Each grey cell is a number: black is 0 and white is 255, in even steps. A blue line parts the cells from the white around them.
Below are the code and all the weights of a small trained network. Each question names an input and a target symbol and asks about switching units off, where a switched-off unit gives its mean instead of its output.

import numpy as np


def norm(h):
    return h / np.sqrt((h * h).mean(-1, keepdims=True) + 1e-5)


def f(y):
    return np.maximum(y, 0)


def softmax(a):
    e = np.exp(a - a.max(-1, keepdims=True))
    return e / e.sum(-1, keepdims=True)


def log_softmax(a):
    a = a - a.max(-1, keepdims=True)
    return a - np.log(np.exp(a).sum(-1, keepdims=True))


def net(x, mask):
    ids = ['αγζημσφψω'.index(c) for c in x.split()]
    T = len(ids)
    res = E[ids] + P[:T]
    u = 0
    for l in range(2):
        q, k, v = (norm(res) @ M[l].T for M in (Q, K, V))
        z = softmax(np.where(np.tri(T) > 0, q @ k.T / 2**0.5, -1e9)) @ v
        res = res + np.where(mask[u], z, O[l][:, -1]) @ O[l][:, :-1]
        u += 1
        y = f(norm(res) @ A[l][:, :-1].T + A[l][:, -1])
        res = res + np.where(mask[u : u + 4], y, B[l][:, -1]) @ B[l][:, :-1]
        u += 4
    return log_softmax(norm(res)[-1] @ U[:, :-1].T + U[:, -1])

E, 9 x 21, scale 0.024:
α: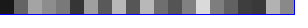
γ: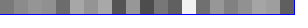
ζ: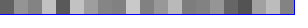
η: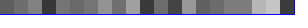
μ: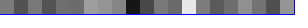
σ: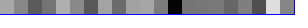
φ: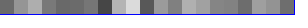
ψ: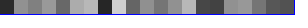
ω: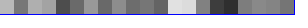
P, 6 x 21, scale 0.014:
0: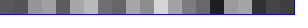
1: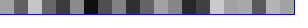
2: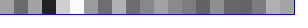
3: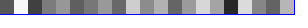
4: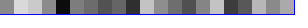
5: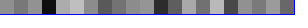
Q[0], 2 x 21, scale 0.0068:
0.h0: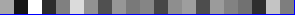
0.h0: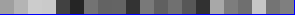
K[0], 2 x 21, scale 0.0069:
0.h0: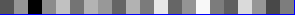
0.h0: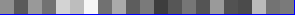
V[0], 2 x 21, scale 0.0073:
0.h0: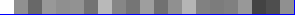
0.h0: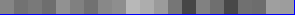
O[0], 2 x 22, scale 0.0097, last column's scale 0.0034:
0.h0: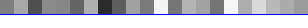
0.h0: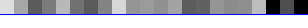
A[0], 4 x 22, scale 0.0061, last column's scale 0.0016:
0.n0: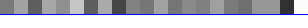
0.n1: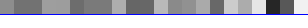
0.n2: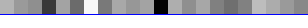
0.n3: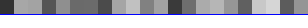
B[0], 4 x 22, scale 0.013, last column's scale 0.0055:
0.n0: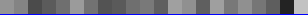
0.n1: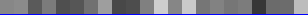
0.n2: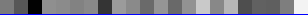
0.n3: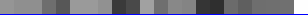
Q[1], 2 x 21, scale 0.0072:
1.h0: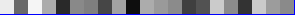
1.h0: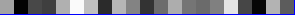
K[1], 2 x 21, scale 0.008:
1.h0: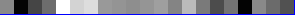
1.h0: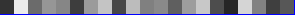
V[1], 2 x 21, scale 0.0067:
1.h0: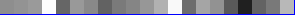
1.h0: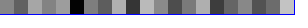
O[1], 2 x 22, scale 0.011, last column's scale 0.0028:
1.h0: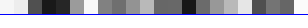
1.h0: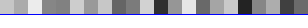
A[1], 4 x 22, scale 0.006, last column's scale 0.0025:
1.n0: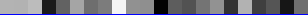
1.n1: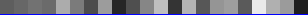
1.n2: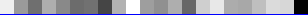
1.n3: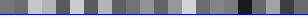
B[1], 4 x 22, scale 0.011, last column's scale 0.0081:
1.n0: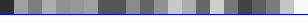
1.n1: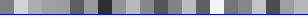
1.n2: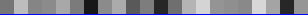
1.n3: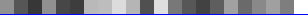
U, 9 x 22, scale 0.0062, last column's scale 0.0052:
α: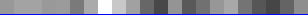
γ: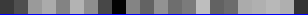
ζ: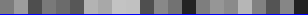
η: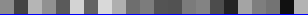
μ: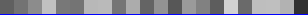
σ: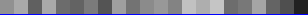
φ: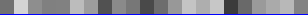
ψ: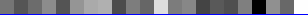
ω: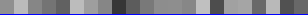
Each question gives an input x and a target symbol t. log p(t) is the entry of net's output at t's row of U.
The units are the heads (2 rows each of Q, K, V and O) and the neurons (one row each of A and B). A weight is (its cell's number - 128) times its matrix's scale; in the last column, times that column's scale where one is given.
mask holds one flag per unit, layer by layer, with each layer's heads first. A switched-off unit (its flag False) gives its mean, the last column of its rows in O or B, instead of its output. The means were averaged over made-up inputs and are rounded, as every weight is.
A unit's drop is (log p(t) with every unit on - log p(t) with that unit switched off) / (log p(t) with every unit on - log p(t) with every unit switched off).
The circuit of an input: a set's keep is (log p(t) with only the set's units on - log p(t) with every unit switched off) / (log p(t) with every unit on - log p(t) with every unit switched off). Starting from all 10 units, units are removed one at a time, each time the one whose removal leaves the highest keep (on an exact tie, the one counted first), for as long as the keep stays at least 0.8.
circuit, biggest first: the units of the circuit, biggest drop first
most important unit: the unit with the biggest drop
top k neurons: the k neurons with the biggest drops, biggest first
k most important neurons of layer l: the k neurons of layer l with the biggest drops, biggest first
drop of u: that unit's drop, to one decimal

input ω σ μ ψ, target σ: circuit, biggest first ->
[0.h0]
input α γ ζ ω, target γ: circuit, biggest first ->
[1.h0; 1.n3]
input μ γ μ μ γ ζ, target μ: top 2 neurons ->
[1.n3; 1.n1]
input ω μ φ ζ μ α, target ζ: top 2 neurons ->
[0.n2; 0.n0]
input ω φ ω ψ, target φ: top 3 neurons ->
[1.n0; 1.n3; 0.n3]
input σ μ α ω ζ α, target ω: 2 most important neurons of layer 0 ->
[0.n2; 0.n3]
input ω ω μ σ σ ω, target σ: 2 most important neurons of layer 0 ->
[0.n2; 0.n3]
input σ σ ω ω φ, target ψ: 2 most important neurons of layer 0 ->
[0.n3; 0.n1]
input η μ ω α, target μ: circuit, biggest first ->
[1.h0; 1.n3]
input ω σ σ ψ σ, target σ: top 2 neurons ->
[1.n1; 1.n0]
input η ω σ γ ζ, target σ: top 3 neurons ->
[1.n1; 0.n0; 1.n0]
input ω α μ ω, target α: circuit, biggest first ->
[1.h0; 0.h0]
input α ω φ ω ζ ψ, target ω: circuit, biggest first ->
[1.h0; 1.n3]
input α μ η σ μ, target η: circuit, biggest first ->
[0.h0]
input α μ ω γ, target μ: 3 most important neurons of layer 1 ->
[1.n3; 1.n1; 1.n0]
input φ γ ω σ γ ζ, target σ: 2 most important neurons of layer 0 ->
[0.n2; 0.n0]
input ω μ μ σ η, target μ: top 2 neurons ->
[1.n3; 1.n1]
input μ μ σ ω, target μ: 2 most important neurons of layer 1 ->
[1.n3; 1.n0]
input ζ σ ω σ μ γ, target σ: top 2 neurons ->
[1.n1; 0.n2]
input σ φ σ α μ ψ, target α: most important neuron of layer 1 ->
[1.n3]
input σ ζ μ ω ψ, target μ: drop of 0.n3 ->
-0.1
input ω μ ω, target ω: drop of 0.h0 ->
0.3
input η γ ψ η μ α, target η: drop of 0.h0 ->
0.6
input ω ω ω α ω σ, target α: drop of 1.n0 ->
-0.1
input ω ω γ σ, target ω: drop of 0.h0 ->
0.2
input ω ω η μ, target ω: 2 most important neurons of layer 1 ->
[1.n3; 1.n0]
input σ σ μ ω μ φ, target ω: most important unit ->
0.n2
